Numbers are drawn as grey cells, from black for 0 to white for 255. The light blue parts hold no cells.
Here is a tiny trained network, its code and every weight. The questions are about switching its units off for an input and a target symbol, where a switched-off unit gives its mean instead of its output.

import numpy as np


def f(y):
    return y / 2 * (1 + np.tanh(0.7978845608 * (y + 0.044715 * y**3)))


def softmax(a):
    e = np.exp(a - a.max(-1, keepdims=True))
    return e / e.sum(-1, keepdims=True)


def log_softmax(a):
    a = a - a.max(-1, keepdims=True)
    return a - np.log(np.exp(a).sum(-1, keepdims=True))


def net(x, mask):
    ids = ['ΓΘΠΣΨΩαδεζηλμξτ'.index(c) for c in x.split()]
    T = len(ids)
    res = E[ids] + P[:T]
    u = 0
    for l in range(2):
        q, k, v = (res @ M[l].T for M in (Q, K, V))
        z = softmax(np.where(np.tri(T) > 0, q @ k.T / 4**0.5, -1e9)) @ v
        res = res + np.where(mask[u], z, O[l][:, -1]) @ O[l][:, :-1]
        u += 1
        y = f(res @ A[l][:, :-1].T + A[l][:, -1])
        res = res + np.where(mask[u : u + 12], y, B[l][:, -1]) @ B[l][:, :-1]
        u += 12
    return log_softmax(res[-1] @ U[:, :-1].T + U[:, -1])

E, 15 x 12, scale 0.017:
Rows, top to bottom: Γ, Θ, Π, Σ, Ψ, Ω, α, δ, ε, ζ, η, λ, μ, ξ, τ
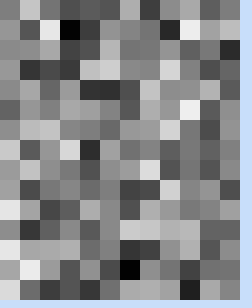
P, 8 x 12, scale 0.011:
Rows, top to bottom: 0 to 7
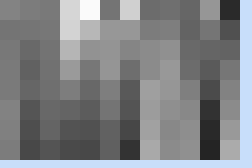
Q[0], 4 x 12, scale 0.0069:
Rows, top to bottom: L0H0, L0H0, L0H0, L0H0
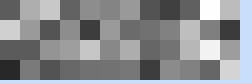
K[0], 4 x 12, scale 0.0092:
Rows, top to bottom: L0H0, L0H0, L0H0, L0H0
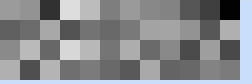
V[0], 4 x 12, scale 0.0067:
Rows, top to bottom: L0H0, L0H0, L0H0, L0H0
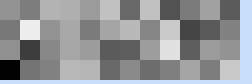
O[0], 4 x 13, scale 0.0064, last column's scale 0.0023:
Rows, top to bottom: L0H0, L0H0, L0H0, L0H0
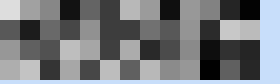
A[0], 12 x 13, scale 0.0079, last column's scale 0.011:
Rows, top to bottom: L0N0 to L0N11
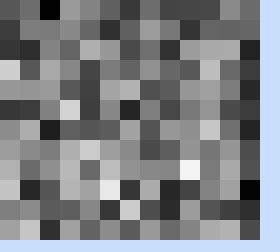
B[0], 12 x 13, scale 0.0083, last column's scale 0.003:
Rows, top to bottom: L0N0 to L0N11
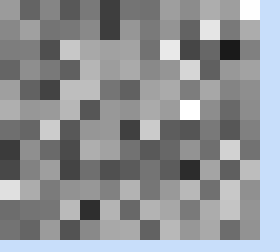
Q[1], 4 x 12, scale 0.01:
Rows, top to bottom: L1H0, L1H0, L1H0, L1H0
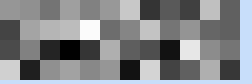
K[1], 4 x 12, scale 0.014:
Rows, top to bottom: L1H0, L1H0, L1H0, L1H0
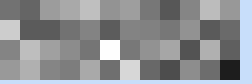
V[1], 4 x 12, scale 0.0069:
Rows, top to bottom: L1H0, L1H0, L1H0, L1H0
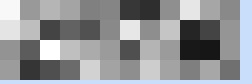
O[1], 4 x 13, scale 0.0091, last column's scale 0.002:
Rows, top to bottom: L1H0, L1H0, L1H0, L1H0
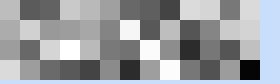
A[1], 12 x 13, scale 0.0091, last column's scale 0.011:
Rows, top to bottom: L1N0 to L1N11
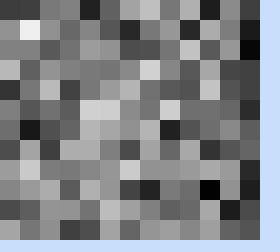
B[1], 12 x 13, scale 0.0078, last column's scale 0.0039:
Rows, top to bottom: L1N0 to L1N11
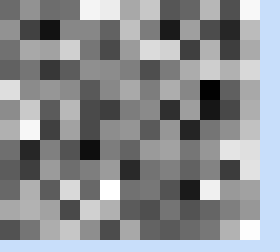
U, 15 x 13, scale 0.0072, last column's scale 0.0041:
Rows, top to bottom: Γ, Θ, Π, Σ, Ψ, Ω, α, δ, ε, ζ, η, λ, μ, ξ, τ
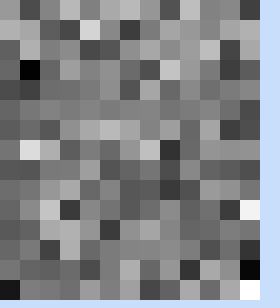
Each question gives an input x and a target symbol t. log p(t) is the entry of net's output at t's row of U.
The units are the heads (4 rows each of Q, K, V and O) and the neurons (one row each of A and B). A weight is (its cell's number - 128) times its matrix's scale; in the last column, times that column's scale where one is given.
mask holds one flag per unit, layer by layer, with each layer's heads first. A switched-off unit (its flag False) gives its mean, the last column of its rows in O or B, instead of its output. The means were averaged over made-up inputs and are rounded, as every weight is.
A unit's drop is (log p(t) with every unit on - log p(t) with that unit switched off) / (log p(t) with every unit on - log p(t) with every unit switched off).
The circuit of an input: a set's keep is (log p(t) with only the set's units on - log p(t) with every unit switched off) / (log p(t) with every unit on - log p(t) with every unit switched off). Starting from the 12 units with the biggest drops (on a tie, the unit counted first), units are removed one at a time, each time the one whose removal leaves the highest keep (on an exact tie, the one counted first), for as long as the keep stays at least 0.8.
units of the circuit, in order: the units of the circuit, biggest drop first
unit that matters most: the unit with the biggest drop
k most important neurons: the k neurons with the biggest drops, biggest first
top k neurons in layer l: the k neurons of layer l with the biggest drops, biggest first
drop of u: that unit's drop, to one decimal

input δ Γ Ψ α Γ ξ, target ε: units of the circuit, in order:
[L1N1]
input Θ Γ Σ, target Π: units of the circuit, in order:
[L0H0, L1H0, L1N2, L1N5]
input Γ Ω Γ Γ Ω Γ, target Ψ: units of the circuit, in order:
[L1H0, L1N7, L0N8]
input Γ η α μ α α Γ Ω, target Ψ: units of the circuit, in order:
[L0H0, L1N7, L1H0, L0N1]
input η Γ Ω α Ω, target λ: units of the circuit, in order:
[L1H0, L0H0]
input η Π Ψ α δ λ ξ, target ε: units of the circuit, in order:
[L1N1, L0N1]
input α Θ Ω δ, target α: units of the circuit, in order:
[L0H0, L1N3, L1H0]
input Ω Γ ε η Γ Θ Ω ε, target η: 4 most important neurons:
[L1N8, L0N11, L0N2, L1N4]
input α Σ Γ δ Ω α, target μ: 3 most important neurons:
[L0N0, L1N1, L0N1]
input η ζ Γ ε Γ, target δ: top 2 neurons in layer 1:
[L1N0, L1N8]
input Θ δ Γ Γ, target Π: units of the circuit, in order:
[L0H0, L0N4, L1H0, L1N2]
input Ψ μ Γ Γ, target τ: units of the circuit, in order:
[L0H0, L1H0]
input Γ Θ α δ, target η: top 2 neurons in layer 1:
[L1N8, L1N10]
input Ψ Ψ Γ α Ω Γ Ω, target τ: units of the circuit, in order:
[L1H0]
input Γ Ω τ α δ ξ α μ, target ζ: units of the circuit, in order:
[L1N9, L0H0]
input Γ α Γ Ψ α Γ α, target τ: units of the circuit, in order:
[L1H0, L0H0, L0N0]
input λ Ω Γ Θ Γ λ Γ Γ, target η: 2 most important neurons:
[L1N8, L1N3]
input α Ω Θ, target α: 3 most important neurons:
[L1N0, L0N2, L1N6]
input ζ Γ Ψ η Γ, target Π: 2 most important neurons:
[L1N2, L0N5]
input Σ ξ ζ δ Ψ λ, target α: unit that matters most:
L1N0
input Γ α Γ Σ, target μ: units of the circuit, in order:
[L1N5, L1N6]
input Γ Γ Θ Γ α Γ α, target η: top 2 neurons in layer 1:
[L1N8, L1N4]
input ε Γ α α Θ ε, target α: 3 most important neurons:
[L0N2, L1N3, L1N8]
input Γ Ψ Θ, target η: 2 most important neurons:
[L0N2, L0N8]
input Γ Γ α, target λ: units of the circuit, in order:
[L0H0, L1H0]
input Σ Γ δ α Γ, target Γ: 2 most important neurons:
[L0N9, L0N5]
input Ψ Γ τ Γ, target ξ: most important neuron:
[L1N9]
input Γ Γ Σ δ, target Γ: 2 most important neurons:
[L0N5, L0N9]
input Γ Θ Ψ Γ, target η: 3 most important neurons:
[L0N6, L0N4, L1N8]
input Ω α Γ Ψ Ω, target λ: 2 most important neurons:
[L0N8, L0N7]
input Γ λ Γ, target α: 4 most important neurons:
[L1N0, L1N9, L0N8, L1N1]
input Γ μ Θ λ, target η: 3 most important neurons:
[L1N10, L0N8, L1N4]
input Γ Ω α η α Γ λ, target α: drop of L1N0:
0.6
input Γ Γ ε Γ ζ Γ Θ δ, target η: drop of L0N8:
0.3
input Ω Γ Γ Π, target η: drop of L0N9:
0.1
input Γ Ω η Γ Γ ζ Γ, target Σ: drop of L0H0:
0.5
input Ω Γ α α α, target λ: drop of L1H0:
1.0
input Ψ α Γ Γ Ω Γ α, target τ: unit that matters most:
L0N0
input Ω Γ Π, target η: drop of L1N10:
0.3
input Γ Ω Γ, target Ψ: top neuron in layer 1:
[L1N7]
